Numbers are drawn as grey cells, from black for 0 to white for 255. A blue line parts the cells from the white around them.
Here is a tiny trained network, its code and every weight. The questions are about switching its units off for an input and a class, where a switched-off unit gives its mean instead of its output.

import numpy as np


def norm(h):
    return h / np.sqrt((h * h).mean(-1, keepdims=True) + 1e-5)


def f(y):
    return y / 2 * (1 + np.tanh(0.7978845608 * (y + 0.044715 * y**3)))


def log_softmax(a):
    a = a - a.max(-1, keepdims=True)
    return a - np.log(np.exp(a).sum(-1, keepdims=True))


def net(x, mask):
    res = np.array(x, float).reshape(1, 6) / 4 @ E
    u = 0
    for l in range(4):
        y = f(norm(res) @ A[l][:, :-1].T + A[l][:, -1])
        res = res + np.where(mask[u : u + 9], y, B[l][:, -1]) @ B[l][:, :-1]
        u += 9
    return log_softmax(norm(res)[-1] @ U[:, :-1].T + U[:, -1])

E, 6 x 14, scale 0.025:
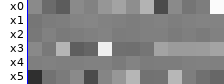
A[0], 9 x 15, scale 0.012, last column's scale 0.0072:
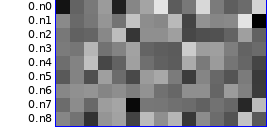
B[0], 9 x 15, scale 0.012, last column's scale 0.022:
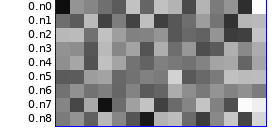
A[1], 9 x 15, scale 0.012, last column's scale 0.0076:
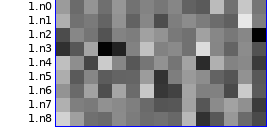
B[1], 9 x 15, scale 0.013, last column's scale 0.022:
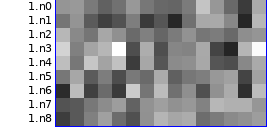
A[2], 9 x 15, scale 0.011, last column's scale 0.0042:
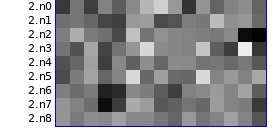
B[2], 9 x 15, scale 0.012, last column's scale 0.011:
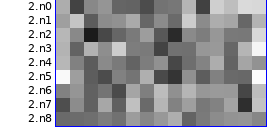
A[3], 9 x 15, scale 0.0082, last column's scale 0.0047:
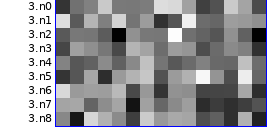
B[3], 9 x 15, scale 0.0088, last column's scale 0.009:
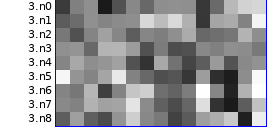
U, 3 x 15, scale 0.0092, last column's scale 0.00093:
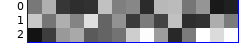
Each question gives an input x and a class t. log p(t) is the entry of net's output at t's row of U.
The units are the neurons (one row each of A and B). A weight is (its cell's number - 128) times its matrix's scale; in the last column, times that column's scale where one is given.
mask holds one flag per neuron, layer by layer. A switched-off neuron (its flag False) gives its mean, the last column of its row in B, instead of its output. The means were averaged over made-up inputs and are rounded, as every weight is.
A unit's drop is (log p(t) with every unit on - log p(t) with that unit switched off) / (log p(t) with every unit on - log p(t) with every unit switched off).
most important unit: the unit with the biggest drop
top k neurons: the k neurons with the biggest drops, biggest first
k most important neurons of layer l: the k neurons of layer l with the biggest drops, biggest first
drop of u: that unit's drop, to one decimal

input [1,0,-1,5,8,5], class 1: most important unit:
0.n8
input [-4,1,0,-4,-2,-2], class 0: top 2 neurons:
0.n0, 1.n6
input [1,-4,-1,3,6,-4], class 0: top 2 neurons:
0.n0, 0.n8
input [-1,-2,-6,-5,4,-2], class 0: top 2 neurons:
0.n7, 0.n0
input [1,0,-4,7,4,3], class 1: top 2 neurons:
0.n8, 0.n1
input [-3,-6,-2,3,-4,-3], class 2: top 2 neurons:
0.n0, 1.n3
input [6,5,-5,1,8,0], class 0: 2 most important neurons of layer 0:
0.n0, 0.n1
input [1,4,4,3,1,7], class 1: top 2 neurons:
0.n8, 1.n3
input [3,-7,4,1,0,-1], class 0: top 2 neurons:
0.n0, 0.n1
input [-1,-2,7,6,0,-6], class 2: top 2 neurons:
0.n7, 0.n0
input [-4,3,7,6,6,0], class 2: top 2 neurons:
0.n0, 0.n3
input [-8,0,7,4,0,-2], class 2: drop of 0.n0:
0.7
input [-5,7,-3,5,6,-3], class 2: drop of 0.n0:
0.4
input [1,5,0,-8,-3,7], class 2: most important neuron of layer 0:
0.n8
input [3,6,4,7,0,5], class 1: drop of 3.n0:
0.0
